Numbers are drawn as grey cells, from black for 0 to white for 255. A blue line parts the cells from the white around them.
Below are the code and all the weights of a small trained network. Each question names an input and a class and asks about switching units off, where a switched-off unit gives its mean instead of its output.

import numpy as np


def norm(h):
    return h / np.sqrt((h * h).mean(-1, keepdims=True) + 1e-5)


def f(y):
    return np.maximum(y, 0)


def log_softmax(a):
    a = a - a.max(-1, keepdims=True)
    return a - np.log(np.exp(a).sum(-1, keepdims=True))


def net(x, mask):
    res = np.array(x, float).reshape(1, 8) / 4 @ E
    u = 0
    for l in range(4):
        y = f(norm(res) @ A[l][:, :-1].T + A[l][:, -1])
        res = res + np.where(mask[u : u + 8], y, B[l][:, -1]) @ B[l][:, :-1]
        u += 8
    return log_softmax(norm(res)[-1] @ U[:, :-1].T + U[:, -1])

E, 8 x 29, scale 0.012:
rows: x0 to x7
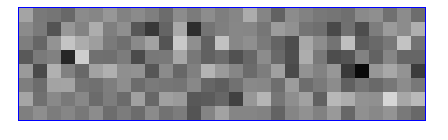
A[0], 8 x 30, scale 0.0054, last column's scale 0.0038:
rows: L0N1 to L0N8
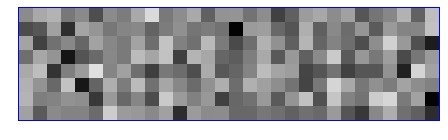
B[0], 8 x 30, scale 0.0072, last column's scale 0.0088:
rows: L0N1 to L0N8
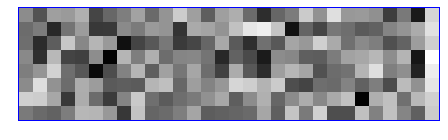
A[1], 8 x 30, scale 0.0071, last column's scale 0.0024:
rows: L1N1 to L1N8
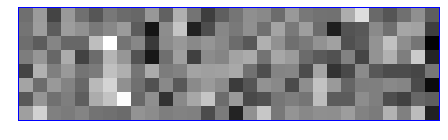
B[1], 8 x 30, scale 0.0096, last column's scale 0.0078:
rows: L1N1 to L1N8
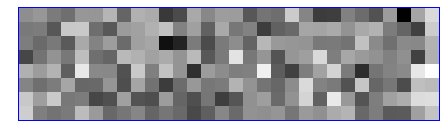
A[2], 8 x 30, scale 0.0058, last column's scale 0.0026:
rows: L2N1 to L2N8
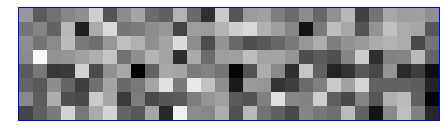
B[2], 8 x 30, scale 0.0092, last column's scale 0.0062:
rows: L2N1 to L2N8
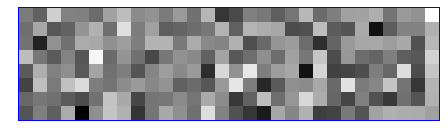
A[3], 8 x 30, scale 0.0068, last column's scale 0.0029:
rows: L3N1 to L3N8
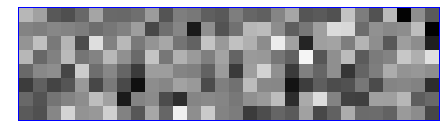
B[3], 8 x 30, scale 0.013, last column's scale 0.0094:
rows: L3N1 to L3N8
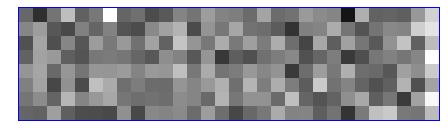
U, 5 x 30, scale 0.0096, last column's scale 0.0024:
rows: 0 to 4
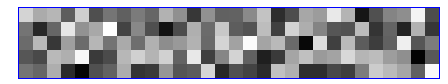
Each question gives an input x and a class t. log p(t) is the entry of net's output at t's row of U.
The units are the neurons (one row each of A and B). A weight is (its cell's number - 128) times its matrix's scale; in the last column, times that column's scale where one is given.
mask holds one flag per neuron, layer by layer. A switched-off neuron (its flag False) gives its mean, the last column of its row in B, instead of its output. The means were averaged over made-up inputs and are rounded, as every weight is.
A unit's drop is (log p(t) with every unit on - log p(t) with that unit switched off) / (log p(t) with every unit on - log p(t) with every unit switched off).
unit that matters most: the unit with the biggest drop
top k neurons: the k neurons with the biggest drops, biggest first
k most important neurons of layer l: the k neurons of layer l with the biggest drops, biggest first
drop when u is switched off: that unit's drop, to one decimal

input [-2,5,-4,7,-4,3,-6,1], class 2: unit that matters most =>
L2N5
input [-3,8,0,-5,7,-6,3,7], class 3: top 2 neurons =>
[L1N4; L1N2]
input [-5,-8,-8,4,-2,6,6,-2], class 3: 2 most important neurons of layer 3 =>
[L3N4; L3N8]
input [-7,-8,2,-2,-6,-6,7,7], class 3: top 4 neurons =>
[L0N1; L0N4; L1N5; L1N7]
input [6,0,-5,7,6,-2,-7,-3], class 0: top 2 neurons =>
[L1N7; L1N5]
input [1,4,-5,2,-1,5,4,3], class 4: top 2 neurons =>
[L0N5; L1N5]
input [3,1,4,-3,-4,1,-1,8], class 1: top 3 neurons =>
[L1N1; L2N4; L3N1]
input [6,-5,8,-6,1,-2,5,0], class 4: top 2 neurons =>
[L0N1; L3N4]
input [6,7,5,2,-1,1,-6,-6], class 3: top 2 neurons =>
[L1N2; L1N4]
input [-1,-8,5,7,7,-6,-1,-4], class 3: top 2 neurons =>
[L0N1; L2N6]
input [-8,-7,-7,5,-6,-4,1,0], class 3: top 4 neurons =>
[L0N4; L2N6; L3N4; L3N7]
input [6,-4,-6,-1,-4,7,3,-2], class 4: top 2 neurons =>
[L0N4; L1N2]
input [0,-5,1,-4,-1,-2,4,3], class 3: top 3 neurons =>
[L0N1; L0N4; L1N5]
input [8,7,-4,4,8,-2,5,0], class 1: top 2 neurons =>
[L0N3; L3N7]
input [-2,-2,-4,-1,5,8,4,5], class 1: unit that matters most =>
L0N3
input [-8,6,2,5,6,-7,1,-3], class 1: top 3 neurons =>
[L0N3; L3N7; L1N3]
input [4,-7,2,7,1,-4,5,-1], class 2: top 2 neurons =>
[L0N2; L2N5]
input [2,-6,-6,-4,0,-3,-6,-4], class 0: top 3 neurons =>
[L1N7; L1N5; L0N5]
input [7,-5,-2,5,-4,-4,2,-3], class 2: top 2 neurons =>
[L0N2; L3N6]
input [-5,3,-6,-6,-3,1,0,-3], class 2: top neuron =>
[L0N6]
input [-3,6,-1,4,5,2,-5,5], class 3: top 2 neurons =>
[L1N2; L0N5]
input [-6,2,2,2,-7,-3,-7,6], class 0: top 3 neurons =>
[L1N5; L1N7; L0N2]
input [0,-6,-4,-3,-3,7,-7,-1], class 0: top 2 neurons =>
[L1N7; L1N5]
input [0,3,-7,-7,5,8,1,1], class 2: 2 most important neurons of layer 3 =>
[L3N3; L3N4]
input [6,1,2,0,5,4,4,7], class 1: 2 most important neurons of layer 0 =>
[L0N3; L0N8]
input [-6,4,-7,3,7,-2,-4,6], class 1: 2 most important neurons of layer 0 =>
[L0N8; L0N3]
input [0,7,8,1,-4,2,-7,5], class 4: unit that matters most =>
L3N8
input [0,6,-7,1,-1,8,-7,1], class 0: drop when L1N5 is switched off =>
0.9
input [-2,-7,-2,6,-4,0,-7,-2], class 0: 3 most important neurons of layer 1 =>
[L1N5; L1N7; L1N2]
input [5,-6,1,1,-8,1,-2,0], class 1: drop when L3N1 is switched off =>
0.1
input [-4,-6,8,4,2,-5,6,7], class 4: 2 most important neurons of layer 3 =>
[L3N4; L3N8]
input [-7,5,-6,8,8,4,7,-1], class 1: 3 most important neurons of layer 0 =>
[L0N3; L0N8; L0N6]
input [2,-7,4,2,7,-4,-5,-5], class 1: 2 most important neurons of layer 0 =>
[L0N5; L0N8]
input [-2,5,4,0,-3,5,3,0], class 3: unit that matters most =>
L1N2
